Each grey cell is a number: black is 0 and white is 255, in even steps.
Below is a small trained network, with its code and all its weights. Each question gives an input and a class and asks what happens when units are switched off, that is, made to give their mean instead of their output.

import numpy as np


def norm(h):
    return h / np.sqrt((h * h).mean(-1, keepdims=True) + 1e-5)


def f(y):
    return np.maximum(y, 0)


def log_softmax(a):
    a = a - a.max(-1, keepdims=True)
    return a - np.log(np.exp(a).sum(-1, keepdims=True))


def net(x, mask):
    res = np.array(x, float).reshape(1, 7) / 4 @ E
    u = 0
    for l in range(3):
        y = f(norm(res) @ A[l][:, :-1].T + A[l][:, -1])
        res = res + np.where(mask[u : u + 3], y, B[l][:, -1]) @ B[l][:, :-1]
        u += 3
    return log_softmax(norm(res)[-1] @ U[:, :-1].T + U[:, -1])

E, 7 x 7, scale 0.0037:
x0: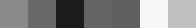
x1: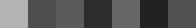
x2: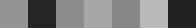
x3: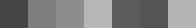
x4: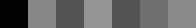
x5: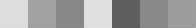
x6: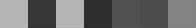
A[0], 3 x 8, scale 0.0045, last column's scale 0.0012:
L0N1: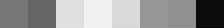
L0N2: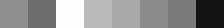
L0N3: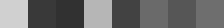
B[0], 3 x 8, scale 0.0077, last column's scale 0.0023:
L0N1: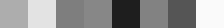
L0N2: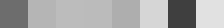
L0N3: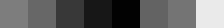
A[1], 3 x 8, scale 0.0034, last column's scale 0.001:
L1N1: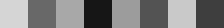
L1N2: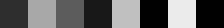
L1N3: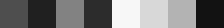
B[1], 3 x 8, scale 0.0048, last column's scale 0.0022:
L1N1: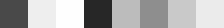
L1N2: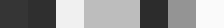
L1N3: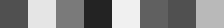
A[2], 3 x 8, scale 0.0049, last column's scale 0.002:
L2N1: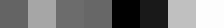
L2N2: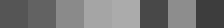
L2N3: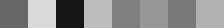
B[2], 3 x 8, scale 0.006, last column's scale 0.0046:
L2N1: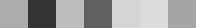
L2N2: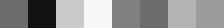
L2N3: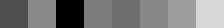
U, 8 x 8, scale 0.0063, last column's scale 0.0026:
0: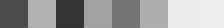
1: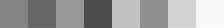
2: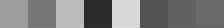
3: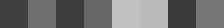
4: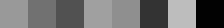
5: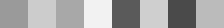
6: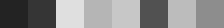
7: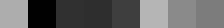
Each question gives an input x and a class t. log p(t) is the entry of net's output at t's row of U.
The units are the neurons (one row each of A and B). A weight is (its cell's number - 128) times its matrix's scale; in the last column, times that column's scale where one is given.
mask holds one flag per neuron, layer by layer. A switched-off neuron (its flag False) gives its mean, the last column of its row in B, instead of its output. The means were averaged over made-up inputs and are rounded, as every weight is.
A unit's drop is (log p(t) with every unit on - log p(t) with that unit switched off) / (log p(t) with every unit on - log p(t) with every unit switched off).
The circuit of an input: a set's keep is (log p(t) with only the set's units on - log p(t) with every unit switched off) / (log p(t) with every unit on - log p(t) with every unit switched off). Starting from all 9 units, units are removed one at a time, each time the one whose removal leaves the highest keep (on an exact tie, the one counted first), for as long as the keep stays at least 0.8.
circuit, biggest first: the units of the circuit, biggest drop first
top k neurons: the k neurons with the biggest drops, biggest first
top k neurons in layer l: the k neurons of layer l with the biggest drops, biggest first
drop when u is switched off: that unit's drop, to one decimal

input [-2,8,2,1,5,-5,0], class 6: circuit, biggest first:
L1N2; L0N1; L2N2
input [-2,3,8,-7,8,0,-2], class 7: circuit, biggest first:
L0N3; L0N2
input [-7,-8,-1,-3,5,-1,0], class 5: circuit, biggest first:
L0N1
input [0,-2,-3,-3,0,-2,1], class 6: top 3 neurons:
L1N2; L0N2; L0N1
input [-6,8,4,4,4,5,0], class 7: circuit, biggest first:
L0N3; L2N1
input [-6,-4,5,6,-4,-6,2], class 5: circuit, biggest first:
L0N1; L0N2
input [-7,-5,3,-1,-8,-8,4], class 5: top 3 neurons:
L0N2; L0N1; L2N1
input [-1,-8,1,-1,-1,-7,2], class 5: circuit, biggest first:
L0N1; L2N1; L0N2
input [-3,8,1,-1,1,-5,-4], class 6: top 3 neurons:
L1N2; L0N1; L2N2
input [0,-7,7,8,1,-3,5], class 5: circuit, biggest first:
L0N1; L0N2
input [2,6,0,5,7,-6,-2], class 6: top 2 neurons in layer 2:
L2N2; L2N3
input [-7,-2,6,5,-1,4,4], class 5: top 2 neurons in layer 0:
L0N2; L0N1
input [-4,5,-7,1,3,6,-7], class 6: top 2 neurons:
L1N2; L0N1
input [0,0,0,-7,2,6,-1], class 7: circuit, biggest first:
L0N3
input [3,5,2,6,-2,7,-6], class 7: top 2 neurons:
L0N3; L2N1
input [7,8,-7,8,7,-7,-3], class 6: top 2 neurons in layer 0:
L0N3; L0N1
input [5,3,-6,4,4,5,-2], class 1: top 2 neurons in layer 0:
L0N2; L0N1
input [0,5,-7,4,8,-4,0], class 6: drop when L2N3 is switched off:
0.0
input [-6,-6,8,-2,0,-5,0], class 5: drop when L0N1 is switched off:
0.3
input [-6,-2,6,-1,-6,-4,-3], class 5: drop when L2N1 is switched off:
0.1
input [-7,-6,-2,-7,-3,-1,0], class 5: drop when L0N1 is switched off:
0.2
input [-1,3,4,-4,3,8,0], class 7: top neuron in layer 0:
L0N3
